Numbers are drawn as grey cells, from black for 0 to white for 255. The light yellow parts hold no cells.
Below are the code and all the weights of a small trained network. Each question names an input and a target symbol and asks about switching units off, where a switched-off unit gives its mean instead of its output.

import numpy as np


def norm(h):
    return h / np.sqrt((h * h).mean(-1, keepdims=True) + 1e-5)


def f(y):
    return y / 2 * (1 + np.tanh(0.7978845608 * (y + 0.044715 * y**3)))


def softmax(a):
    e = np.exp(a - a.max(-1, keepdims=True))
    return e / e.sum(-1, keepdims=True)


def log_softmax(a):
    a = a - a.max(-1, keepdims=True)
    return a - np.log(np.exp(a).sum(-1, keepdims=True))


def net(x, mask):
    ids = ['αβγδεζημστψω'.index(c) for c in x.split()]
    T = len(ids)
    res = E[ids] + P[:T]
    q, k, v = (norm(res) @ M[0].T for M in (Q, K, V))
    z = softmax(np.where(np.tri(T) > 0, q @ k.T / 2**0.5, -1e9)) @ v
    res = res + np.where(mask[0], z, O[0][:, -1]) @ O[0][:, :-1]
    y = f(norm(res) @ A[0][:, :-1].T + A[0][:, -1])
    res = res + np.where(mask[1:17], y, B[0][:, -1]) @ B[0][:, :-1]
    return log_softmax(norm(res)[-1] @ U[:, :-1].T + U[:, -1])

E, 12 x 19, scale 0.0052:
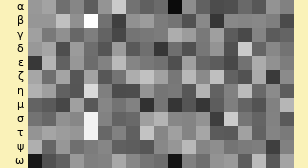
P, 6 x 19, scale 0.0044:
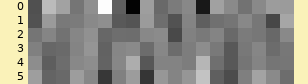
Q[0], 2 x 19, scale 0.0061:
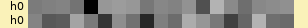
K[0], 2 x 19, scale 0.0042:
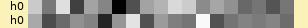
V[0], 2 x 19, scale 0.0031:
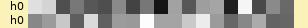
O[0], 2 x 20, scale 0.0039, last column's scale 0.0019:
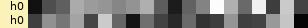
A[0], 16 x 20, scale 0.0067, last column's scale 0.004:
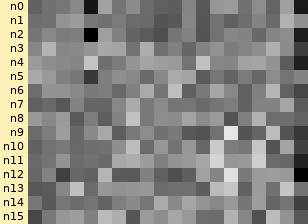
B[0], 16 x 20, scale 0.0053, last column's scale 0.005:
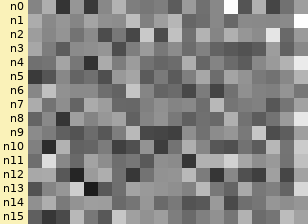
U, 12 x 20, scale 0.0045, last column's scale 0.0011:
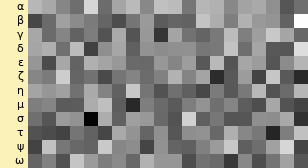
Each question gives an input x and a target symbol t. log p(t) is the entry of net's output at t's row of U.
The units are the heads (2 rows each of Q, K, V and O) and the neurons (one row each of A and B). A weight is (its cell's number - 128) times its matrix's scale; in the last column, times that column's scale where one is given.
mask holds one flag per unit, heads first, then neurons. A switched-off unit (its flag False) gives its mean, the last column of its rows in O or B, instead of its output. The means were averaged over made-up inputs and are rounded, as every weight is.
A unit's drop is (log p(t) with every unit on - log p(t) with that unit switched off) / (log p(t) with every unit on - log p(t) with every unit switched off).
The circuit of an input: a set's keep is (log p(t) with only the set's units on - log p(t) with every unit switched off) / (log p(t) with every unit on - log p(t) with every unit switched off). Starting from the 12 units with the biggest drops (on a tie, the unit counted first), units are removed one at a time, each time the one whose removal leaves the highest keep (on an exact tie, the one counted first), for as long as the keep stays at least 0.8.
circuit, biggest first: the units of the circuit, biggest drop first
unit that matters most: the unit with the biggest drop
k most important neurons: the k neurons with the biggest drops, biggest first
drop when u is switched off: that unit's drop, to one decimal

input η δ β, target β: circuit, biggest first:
h0, n10, n13
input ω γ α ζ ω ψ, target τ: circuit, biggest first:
n5, n8
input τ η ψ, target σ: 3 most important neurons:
n10, n0, n11
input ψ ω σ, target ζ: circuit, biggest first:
h0
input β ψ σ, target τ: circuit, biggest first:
h0, n9, n15
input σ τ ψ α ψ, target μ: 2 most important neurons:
n10, n8
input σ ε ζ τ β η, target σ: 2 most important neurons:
n4, n11
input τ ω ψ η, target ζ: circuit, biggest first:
h0, n4
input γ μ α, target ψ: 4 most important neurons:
n8, n11, n4, n13
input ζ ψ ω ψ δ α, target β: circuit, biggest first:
h0, n10, n11
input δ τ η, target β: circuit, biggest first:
h0, n10
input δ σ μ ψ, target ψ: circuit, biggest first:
h0, n8, n11, n4
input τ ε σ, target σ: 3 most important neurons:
n4, n11, n1
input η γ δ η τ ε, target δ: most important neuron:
n0
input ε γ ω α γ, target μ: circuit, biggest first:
h0, n10, n8, n13
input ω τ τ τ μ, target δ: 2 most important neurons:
n0, n13
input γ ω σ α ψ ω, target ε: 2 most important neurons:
n7, n13
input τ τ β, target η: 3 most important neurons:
n9, n1, n8
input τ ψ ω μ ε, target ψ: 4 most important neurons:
n8, n11, n13, n15
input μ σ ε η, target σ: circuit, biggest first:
n4
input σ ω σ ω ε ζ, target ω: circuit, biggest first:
n8, n14
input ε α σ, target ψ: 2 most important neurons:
n4, n11
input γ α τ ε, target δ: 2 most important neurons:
n0, n4
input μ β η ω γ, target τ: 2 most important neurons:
n5, n10
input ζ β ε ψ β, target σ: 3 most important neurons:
n4, n11, n1
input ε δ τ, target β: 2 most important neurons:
n11, n10
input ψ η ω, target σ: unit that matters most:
n10
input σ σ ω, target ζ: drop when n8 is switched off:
0.1
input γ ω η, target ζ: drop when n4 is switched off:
0.1
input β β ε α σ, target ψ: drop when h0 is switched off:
0.7
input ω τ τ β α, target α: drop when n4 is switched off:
0.3
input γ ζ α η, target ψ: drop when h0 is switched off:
0.7
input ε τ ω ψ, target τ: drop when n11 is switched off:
0.1
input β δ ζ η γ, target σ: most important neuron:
n10
